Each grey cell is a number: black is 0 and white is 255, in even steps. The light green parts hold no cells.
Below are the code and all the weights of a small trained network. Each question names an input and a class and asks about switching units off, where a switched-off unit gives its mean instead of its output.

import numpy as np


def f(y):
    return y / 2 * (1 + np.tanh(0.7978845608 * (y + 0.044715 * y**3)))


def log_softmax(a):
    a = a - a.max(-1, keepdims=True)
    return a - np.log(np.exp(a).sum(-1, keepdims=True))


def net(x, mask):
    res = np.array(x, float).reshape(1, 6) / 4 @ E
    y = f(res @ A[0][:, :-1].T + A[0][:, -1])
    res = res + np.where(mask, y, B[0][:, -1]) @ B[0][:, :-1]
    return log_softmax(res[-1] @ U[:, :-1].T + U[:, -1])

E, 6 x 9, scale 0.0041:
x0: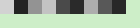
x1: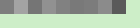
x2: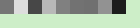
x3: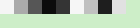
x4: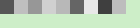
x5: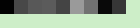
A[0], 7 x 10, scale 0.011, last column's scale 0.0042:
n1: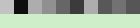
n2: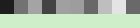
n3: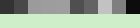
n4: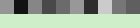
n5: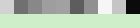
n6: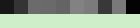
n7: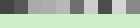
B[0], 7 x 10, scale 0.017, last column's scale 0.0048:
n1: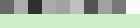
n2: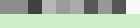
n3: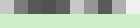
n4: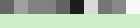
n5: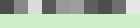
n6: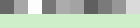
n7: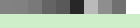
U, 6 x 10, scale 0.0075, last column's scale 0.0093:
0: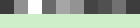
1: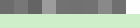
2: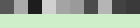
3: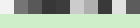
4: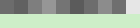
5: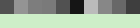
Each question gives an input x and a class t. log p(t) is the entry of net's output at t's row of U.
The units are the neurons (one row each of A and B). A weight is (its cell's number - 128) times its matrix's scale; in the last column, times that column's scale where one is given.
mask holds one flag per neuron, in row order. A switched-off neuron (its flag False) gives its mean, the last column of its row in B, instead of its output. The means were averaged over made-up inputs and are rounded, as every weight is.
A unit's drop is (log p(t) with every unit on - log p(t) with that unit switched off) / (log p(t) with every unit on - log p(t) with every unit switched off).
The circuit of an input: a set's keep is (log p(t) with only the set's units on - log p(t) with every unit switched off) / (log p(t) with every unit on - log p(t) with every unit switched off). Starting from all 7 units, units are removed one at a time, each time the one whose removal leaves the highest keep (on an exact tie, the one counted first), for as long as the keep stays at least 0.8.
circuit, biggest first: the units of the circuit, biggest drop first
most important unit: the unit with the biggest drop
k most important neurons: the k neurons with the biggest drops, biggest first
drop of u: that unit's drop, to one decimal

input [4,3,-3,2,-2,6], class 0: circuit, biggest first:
[n6]
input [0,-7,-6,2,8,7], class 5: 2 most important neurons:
[n7; n5]
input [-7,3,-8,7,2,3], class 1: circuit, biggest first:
[n1; n2]
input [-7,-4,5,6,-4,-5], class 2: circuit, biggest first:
[n3; n2]
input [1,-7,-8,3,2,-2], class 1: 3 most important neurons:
[n7; n3; n1]
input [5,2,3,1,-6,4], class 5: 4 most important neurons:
[n4; n2; n3; n5]
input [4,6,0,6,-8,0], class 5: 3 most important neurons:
[n4; n3; n2]
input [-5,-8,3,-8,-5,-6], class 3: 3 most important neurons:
[n3; n6; n1]
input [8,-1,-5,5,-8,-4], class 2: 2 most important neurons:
[n1; n7]
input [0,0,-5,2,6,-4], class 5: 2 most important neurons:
[n7; n3]
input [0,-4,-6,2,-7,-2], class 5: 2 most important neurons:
[n4; n3]
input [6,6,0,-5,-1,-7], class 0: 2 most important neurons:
[n5; n2]
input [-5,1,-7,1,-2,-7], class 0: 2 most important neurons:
[n5; n1]
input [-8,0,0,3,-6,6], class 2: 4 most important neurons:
[n2; n5; n7; n3]
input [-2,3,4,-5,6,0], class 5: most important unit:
n1
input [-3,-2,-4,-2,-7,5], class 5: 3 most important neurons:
[n4; n5; n1]
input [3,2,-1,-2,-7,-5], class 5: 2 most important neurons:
[n4; n6]
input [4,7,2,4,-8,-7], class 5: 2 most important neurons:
[n4; n6]
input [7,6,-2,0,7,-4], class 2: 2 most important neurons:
[n1; n4]
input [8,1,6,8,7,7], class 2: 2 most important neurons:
[n1; n3]
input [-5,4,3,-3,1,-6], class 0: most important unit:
n5
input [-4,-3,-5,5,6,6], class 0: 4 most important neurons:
[n6; n4; n3; n1]
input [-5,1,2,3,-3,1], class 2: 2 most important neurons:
[n3; n7]
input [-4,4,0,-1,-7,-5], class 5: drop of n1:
0.3
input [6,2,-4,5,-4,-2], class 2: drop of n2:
-0.1
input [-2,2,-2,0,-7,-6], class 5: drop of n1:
0.2
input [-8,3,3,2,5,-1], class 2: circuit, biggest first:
[n2]
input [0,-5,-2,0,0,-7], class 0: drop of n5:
0.9
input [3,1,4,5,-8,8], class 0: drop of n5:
-0.1
